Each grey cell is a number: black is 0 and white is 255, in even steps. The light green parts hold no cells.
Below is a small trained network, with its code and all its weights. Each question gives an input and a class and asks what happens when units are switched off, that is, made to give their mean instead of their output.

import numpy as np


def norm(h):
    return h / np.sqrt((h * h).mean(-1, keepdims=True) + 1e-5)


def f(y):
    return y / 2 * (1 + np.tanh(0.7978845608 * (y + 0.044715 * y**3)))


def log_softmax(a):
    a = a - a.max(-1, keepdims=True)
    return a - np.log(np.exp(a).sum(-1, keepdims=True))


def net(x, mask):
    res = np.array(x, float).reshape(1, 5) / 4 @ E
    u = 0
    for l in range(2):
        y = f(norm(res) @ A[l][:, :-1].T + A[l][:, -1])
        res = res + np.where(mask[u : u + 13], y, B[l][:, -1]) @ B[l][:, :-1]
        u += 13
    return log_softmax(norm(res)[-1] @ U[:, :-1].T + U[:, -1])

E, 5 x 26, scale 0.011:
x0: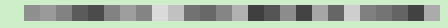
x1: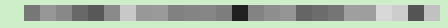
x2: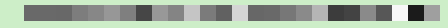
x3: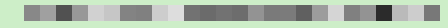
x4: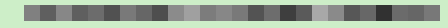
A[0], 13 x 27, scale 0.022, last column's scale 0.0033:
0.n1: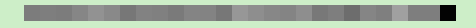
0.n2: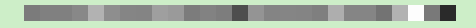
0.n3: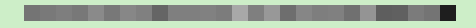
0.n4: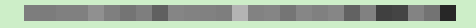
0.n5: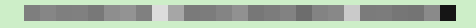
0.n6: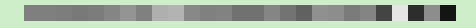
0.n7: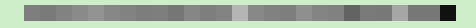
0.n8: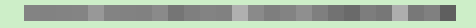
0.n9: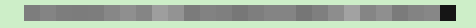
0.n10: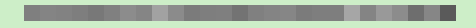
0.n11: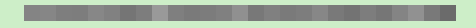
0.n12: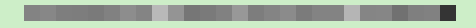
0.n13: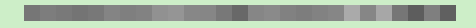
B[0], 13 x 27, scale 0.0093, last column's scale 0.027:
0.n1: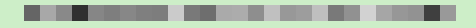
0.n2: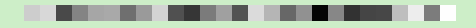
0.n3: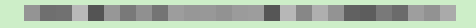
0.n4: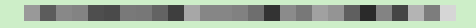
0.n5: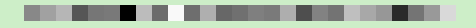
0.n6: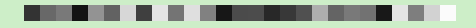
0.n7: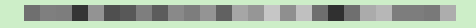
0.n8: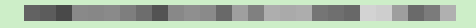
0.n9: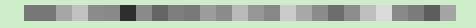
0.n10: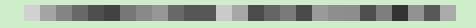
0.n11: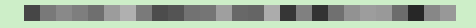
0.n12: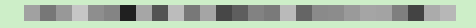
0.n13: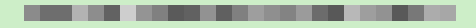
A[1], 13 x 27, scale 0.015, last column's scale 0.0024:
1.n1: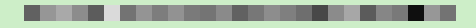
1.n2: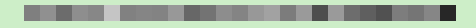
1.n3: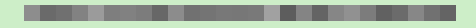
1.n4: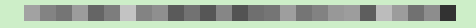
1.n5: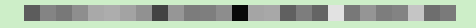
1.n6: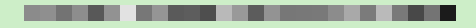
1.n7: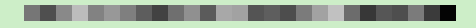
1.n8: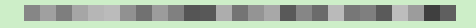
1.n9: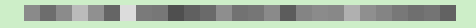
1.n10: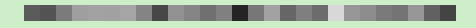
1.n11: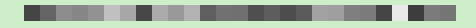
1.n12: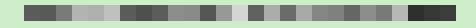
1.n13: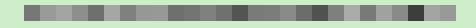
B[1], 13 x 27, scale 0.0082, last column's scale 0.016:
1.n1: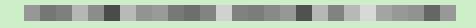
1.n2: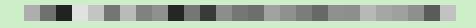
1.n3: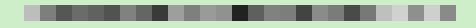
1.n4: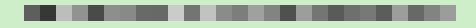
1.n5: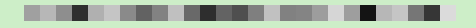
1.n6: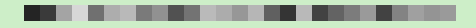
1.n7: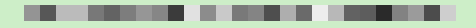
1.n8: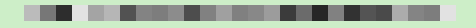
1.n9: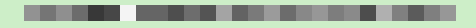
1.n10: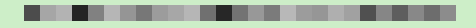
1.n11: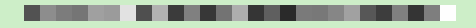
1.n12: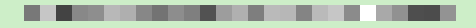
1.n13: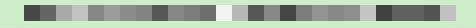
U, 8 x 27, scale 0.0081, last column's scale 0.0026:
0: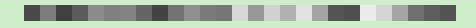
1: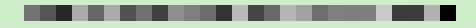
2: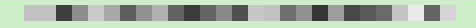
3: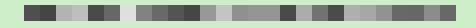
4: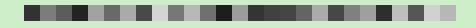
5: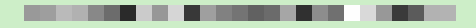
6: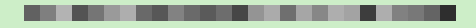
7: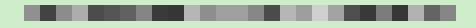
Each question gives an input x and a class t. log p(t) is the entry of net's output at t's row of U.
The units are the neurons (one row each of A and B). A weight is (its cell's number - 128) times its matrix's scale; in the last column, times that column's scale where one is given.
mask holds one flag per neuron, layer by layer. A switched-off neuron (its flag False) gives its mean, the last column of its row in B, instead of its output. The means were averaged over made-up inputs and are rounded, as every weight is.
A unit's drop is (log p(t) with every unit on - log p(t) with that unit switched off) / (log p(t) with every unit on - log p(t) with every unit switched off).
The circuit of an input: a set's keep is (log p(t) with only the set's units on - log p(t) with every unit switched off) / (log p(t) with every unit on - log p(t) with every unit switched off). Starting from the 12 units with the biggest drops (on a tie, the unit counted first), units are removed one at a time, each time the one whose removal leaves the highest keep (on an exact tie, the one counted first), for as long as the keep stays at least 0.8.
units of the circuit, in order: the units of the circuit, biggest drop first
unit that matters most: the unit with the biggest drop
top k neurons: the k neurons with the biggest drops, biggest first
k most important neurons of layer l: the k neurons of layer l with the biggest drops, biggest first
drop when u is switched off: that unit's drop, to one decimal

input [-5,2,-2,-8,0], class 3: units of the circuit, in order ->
[0.n2; 0.n6; 0.n4; 0.n5]
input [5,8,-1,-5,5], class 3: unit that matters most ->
0.n13
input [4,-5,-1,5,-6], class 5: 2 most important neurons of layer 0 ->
[0.n5; 0.n12]
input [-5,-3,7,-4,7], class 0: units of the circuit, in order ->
[0.n7; 0.n6]
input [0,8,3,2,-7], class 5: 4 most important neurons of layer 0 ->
[0.n5; 0.n10; 0.n9; 0.n13]
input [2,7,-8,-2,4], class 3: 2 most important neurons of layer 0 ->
[0.n13; 0.n5]
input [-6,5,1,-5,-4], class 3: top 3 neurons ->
[0.n2; 0.n6; 0.n5]
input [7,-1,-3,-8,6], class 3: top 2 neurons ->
[0.n6; 0.n5]
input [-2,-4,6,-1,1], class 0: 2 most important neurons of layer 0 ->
[0.n7; 0.n8]
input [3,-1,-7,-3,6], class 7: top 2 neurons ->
[0.n2; 0.n6]
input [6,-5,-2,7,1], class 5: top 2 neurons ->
[0.n5; 0.n12]
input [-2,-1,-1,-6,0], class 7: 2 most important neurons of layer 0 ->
[0.n2; 0.n6]
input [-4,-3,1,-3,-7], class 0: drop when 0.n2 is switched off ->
0.2
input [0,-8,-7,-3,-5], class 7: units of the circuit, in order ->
[0.n2]
